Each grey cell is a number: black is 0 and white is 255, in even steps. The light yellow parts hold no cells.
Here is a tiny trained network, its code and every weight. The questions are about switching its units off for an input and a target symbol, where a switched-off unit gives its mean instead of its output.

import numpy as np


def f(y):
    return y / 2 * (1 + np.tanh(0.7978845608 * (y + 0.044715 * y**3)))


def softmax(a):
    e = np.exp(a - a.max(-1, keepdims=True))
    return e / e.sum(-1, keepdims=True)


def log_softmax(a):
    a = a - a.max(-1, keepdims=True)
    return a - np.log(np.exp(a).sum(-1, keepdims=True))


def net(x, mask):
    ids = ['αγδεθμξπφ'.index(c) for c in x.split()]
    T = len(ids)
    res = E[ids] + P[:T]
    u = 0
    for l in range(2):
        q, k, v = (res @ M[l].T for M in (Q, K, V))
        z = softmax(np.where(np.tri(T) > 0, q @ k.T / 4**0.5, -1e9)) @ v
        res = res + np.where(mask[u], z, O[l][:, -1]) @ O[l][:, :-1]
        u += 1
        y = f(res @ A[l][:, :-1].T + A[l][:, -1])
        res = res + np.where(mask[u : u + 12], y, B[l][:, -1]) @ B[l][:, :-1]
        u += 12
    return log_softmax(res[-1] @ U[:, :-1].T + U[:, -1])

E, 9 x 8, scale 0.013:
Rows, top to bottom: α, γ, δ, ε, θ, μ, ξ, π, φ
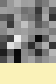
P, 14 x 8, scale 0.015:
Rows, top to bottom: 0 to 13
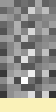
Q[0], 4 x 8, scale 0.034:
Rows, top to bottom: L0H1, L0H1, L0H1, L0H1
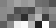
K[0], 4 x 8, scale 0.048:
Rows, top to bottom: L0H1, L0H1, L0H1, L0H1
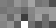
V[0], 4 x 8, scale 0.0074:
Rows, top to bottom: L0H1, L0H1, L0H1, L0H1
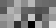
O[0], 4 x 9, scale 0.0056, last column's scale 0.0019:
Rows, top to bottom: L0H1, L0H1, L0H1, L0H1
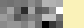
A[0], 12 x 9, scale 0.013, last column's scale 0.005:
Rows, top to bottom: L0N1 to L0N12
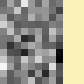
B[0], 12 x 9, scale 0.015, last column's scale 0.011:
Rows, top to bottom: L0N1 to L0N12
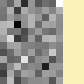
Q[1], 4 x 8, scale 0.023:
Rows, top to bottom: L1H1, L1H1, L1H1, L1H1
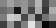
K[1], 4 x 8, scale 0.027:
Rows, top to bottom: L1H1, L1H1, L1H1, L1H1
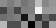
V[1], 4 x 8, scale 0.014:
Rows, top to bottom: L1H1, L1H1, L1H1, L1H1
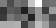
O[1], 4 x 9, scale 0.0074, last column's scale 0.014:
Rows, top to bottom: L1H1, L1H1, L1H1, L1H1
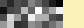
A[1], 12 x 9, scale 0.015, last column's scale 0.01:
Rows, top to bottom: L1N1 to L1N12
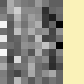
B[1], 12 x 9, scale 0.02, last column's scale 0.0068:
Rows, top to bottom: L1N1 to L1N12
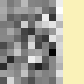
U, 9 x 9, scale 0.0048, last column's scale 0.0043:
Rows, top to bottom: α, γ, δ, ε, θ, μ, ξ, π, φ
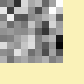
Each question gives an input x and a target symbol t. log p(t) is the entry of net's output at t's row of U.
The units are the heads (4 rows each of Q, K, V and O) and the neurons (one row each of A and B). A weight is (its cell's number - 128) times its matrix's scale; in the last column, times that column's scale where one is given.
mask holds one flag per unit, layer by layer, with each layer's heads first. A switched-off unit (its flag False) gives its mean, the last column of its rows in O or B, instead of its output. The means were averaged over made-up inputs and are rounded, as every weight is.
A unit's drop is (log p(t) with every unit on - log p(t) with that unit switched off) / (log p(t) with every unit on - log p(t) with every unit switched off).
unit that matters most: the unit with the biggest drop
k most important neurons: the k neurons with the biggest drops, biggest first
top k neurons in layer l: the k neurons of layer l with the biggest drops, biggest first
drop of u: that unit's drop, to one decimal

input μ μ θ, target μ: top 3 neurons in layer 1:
(L1N4, L1N8, L1N6)
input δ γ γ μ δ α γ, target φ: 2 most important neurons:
(L0N1, L0N3)
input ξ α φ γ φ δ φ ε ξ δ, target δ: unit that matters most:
L0H1
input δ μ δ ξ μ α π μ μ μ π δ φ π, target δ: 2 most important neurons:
(L0N1, L1N5)
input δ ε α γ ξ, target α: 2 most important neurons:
(L0N10, L0N2)
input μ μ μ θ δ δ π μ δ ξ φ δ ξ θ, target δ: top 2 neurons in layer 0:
(L0N1, L0N2)
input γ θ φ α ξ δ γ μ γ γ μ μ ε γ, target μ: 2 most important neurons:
(L1N7, L0N10)
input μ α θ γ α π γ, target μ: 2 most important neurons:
(L0N1, L1N7)
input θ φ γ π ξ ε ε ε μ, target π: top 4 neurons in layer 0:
(L0N10, L0N1, L0N2, L0N6)
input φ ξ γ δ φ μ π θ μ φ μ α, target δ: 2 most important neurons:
(L0N1, L0N5)
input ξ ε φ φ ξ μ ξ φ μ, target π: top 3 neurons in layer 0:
(L0N10, L0N2, L0N6)
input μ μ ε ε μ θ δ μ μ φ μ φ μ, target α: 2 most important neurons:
(L0N1, L0N5)
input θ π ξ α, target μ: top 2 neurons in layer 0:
(L0N1, L0N6)
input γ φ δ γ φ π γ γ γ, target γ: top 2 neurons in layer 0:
(L0N4, L0N1)
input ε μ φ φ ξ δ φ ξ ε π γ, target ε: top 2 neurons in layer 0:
(L0N1, L0N9)
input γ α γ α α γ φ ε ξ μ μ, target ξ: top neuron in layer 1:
(L1N2)
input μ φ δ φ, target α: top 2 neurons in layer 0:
(L0N1, L0N5)
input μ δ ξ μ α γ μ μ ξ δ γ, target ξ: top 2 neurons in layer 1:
(L1N2, L1N1)
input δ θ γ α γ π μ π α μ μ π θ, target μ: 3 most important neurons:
(L1N7, L0N1, L0N10)
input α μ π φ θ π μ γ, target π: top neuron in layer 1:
(L1N5)
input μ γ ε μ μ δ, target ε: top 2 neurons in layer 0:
(L0N1, L0N6)
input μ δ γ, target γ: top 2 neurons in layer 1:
(L1N4, L1N6)
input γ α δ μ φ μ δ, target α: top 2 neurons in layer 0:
(L0N1, L0N2)
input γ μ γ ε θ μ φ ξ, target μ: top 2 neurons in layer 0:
(L0N2, L0N10)
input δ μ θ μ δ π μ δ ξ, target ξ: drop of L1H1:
0.7
